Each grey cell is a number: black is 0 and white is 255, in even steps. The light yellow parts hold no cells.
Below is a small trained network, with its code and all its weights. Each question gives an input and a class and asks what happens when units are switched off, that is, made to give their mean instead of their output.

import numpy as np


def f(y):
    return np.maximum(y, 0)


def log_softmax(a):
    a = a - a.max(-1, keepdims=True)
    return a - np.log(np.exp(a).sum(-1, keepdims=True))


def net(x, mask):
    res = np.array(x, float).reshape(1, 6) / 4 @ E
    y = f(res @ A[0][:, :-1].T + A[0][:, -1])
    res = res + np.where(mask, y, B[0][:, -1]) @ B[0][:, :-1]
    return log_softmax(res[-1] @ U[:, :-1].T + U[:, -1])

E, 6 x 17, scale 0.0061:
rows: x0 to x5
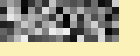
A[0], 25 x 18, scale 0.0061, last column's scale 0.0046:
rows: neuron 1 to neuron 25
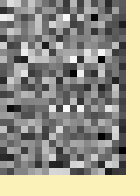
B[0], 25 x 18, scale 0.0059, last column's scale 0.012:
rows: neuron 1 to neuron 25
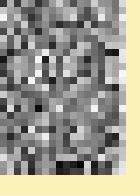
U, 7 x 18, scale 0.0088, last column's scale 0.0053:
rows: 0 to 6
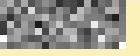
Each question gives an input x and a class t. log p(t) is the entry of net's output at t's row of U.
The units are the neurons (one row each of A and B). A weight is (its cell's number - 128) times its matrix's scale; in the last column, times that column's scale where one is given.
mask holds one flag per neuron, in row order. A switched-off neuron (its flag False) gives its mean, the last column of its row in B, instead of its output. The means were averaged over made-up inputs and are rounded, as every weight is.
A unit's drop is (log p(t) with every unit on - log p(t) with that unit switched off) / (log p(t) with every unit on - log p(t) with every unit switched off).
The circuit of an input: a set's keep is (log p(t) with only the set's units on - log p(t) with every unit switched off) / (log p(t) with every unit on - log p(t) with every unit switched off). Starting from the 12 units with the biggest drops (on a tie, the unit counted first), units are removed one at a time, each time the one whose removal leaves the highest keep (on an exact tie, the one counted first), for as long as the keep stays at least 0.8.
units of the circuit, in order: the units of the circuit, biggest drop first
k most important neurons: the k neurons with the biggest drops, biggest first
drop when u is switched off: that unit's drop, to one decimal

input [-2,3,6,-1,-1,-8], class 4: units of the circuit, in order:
(neuron 9)
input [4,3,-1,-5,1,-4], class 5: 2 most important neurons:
(neuron 3; neuron 11)
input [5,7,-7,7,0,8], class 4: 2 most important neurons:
(neuron 11; neuron 10)
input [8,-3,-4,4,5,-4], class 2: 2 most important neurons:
(neuron 20; neuron 13)
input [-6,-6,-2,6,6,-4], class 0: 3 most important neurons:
(neuron 25; neuron 4; neuron 12)
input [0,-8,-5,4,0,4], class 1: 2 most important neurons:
(neuron 7; neuron 19)
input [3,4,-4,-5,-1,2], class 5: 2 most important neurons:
(neuron 3; neuron 1)
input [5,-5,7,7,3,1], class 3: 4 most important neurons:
(neuron 1; neuron 3; neuron 5; neuron 15)
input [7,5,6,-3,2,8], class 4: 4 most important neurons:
(neuron 11; neuron 8; neuron 10; neuron 16)
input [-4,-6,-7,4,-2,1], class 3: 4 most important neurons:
(neuron 16; neuron 12; neuron 22; neuron 6)
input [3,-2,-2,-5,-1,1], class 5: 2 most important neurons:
(neuron 3; neuron 8)
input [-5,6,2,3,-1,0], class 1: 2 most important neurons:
(neuron 12; neuron 20)
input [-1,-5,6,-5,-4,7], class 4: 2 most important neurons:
(neuron 11; neuron 16)
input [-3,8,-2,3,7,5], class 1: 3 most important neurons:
(neuron 12; neuron 22; neuron 24)
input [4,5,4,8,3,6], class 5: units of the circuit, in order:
(neuron 23)
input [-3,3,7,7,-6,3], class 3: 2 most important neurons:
(neuron 1; neuron 3)
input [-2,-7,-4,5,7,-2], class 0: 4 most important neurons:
(neuron 25; neuron 4; neuron 12; neuron 22)
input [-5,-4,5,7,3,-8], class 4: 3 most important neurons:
(neuron 9; neuron 3; neuron 16)
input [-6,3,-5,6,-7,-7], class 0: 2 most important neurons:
(neuron 24; neuron 11)
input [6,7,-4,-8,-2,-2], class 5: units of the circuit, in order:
(neuron 3)
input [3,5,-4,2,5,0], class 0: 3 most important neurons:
(neuron 25; neuron 4; neuron 7)
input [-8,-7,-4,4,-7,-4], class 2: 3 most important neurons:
(neuron 8; neuron 25; neuron 21)
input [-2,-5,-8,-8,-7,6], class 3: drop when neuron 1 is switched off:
-0.1
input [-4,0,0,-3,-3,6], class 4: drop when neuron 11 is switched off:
0.7
